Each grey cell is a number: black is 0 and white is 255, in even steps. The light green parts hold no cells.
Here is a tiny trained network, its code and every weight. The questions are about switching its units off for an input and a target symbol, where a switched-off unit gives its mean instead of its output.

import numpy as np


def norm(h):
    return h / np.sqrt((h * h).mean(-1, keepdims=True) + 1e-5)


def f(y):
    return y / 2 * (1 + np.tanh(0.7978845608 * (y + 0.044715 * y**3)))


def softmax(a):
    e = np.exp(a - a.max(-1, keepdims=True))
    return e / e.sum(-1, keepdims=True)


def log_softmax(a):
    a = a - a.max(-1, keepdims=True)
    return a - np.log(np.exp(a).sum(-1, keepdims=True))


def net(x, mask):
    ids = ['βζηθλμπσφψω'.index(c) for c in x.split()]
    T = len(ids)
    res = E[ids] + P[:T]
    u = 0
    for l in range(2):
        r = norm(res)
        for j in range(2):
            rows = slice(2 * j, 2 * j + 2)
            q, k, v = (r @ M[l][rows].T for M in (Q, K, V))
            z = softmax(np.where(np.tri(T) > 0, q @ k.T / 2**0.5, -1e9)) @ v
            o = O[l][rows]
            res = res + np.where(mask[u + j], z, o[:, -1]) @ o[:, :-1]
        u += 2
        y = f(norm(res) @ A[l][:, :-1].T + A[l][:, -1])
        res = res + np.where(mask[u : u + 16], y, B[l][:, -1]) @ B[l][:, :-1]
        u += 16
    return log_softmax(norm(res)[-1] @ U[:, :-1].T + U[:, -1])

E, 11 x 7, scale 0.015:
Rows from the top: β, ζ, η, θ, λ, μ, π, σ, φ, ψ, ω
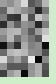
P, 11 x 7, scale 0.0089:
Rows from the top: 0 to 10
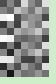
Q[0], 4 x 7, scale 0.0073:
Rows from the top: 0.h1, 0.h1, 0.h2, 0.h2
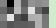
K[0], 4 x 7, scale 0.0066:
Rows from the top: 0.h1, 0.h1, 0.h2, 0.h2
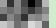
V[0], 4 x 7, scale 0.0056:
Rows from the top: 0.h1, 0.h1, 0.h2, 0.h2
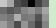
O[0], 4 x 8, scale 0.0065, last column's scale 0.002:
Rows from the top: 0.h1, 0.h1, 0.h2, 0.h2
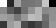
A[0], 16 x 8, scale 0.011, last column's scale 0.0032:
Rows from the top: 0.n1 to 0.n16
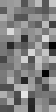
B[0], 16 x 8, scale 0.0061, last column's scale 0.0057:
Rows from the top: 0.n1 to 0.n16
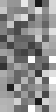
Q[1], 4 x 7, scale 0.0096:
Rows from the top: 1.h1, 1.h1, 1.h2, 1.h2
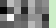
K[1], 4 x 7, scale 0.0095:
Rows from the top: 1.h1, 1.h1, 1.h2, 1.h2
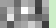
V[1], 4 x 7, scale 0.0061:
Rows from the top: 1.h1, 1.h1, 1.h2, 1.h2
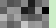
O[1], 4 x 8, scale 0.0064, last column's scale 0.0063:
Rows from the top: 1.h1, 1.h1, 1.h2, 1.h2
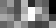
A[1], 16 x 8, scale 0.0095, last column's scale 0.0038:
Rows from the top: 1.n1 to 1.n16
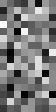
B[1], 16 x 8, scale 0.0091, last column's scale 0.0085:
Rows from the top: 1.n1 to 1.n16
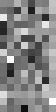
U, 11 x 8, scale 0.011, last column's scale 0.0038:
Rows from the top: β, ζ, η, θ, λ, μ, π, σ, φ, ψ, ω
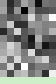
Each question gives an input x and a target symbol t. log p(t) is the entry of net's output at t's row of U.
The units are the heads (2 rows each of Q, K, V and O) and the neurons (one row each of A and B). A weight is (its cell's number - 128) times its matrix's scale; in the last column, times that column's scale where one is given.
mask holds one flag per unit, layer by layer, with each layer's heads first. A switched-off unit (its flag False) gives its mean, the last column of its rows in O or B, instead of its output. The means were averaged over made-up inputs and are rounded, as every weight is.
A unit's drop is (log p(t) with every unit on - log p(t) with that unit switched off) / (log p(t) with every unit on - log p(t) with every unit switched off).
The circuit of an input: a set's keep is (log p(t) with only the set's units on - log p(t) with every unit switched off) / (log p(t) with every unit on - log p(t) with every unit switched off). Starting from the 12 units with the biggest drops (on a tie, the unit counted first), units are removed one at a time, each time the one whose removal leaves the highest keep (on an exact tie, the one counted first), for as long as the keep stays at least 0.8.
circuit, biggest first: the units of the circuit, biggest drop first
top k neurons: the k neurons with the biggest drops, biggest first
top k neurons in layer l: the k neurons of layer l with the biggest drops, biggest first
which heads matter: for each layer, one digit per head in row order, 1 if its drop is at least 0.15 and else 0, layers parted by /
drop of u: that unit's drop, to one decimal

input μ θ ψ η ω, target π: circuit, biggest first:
1.n9
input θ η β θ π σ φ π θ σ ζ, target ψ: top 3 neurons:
1.n7, 1.n9, 0.n9
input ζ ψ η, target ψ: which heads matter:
00 / 10
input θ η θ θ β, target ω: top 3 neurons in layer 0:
0.n9, 0.n16, 0.n14
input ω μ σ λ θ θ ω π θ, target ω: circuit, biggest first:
1.h1, 0.n12, 1.n11
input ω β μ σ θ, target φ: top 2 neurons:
1.n14, 0.n1
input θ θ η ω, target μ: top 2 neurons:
1.n2, 0.n12
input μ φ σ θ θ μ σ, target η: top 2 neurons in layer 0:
0.n9, 0.n1
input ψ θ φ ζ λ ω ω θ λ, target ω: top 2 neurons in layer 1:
1.n10, 1.n9
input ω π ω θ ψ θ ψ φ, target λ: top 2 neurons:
1.n4, 0.n8
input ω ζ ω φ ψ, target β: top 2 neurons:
0.n1, 1.n7
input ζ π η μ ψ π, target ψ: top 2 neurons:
0.n11, 0.n7
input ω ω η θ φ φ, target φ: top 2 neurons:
1.n4, 0.n1
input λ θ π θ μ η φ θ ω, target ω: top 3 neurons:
0.n1, 0.n12, 1.n11
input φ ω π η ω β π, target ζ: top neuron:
1.n16
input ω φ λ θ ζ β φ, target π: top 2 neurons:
1.n1, 1.n12
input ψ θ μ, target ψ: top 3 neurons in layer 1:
1.n5, 1.n8, 1.n1
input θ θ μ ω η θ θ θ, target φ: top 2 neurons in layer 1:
1.n14, 1.n13
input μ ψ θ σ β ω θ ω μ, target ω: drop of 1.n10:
0.1
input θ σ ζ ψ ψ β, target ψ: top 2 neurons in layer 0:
0.n7, 0.n5
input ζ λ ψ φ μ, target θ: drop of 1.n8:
0.1
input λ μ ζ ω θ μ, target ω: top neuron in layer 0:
0.n6
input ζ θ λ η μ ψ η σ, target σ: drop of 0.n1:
0.3
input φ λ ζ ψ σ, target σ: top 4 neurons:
0.n1, 0.n9, 0.n11, 0.n12
